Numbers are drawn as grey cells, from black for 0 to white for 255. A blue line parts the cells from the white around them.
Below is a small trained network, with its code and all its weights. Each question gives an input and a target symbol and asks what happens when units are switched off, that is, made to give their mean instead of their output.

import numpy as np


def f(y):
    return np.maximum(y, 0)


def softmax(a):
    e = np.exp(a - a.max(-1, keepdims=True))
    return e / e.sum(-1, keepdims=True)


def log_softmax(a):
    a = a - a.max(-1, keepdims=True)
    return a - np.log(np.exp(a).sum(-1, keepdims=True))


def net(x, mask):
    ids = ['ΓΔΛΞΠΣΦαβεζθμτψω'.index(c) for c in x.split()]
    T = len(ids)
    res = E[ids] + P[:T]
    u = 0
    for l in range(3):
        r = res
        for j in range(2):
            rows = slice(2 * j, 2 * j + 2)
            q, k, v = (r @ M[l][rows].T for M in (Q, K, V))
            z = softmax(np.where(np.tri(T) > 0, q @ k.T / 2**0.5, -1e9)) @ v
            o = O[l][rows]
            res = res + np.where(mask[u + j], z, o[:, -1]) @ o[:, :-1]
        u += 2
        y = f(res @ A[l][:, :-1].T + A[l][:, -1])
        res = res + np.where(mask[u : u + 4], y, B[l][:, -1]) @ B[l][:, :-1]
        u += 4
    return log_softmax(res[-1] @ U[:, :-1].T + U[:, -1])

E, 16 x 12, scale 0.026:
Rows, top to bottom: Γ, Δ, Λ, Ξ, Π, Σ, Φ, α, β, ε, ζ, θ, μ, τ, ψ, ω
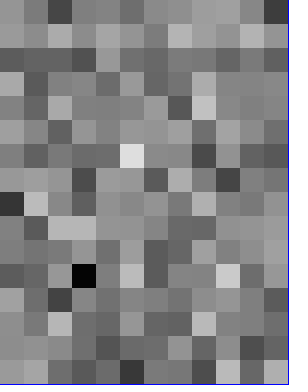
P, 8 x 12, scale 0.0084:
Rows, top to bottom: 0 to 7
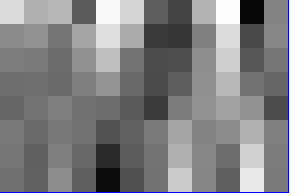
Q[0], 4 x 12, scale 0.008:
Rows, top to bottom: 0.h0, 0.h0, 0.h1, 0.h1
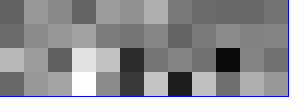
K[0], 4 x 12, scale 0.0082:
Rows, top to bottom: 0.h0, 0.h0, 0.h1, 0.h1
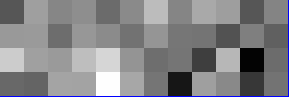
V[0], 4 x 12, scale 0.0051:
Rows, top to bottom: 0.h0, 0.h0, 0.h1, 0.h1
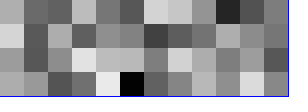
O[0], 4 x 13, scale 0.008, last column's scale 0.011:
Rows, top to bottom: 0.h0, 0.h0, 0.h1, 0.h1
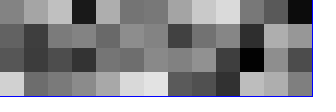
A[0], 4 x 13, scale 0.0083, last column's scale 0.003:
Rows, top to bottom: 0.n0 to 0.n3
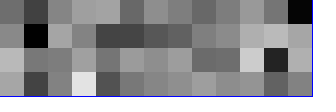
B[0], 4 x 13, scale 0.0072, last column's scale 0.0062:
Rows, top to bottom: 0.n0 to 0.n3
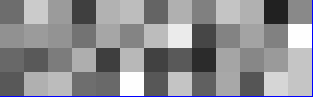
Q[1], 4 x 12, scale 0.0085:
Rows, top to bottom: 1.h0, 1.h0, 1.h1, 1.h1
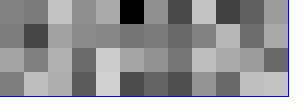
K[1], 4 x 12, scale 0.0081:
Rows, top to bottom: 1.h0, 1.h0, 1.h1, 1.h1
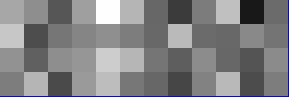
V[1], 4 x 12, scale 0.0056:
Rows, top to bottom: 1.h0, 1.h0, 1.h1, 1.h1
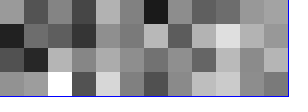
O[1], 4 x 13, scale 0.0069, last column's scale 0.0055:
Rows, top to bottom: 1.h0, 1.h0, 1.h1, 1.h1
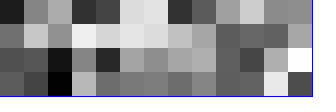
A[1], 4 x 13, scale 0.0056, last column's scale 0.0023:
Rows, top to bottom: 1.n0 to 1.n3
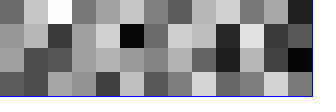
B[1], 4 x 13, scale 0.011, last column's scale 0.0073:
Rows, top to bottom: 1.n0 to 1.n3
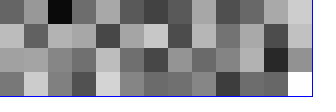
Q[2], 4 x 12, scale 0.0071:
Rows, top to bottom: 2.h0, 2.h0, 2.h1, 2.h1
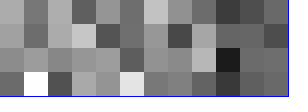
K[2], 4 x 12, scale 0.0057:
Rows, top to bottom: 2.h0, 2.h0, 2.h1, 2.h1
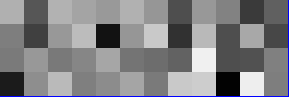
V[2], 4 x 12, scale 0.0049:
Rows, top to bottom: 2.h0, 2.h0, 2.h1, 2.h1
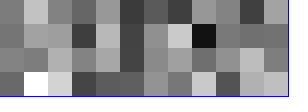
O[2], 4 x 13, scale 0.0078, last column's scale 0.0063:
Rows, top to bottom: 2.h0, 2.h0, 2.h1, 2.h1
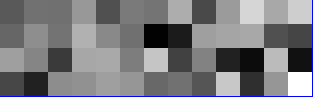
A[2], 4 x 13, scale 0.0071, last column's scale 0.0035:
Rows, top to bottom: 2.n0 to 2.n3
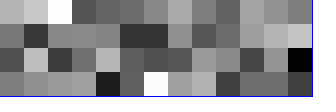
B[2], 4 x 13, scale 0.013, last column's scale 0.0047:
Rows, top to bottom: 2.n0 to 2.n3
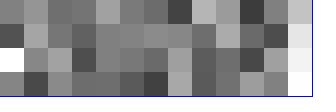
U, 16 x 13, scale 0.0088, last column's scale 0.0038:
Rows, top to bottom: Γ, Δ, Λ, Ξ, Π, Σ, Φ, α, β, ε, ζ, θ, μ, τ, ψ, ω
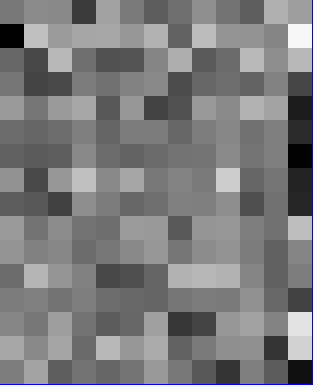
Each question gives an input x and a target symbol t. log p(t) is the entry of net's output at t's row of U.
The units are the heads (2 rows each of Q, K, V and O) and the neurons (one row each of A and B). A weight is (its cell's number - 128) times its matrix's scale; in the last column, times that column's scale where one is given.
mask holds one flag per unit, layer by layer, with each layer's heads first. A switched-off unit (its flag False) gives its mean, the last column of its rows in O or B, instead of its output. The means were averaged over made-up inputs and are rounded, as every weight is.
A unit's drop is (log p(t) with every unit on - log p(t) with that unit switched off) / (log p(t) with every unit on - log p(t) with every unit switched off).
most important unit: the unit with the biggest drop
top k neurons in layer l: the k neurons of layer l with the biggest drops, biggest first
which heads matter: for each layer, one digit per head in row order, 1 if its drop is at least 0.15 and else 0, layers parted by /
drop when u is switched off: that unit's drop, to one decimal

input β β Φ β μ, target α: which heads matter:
10 / 10 / 00
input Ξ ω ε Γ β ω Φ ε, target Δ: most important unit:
0.n1
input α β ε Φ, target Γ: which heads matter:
01 / 01 / 00
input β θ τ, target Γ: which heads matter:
10 / 00 / 00
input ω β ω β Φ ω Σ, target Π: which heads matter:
00 / 00 / 11
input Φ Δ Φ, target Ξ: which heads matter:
11 / 10 / 00
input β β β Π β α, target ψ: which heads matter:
01 / 11 / 00
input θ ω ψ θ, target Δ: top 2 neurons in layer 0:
0.n1, 0.n3
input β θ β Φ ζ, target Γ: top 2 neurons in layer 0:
0.n3, 0.n2
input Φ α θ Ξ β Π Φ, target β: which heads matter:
01 / 01 / 00
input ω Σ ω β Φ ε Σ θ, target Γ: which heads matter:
01 / 10 / 10
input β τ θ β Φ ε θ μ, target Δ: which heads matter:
00 / 10 / 00
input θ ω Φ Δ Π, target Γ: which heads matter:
10 / 00 / 00
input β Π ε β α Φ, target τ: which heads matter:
00 / 10 / 00
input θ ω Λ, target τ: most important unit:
1.h0
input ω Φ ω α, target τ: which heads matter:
01 / 10 / 00
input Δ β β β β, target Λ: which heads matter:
10 / 10 / 10
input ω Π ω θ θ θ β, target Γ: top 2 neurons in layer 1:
1.n1, 1.n3
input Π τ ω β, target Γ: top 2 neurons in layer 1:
1.n1, 1.n0
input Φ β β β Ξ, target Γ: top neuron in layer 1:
1.n3
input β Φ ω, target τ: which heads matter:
01 / 10 / 00
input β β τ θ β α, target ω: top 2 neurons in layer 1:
1.n2, 1.n3
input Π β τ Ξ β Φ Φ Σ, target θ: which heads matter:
01 / 00 / 01
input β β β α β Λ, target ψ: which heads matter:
00 / 01 / 00
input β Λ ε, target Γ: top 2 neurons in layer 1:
1.n0, 1.n1
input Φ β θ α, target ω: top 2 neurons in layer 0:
0.n1, 0.n3
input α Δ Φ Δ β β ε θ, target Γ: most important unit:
0.h1
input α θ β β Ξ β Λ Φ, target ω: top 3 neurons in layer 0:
0.n3, 0.n1, 0.n0
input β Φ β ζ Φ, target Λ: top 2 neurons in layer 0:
0.n1, 0.n3
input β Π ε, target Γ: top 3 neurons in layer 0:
0.n3, 0.n0, 0.n2
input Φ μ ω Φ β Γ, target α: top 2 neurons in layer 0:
0.n3, 0.n2
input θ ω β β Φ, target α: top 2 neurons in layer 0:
0.n3, 0.n2
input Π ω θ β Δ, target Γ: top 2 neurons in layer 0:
0.n3, 0.n0
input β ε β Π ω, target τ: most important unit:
0.h1
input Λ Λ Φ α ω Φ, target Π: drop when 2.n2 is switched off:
0.0
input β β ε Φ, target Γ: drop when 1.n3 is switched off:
0.7
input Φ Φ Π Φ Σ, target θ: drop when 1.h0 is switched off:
0.3
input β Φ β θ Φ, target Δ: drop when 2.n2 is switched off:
0.1
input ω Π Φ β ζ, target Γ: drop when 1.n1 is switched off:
0.4
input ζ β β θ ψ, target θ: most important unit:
2.n1
